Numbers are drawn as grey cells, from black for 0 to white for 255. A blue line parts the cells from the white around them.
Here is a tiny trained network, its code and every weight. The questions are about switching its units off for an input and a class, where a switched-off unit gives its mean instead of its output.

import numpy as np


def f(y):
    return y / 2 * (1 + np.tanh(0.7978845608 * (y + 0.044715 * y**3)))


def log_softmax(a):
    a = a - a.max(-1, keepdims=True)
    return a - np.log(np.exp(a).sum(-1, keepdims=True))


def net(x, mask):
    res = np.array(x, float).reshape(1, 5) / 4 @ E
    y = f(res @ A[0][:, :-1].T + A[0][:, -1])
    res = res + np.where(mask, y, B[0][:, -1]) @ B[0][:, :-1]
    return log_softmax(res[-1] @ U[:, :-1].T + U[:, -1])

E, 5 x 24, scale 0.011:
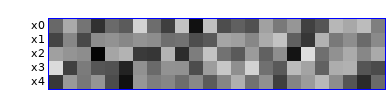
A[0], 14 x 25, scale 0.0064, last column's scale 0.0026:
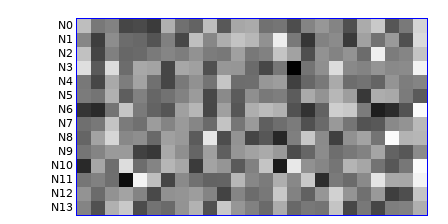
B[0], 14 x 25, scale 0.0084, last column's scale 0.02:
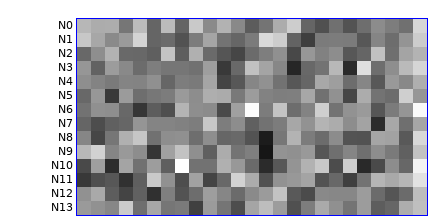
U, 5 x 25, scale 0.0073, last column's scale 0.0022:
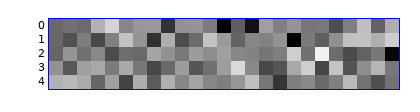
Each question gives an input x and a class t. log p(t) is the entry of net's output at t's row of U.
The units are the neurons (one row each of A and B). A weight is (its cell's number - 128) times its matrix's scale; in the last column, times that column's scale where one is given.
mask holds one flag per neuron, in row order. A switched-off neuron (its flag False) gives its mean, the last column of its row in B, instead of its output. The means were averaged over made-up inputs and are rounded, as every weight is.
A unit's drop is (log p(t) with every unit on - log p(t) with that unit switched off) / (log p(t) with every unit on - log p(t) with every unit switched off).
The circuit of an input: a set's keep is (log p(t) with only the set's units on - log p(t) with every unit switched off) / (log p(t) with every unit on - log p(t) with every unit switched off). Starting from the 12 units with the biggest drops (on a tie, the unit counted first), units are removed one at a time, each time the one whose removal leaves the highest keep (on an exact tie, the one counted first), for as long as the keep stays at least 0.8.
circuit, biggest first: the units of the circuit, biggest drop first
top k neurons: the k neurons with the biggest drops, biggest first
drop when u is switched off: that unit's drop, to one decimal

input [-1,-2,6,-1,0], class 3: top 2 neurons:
(N3 N0)
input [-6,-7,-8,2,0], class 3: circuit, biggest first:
(N13)
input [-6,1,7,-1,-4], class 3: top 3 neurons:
(N3 N13 N4)
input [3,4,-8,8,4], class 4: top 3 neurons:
(N0 N9 N12)
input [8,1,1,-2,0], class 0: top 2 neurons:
(N8 N6)
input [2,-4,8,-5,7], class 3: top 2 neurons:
(N3 N0)
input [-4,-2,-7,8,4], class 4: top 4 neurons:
(N1 N0 N12 N9)
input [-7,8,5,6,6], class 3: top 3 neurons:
(N10 N1 N13)
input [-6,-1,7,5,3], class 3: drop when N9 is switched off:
0.0
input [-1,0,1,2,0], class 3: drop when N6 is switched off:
-0.1
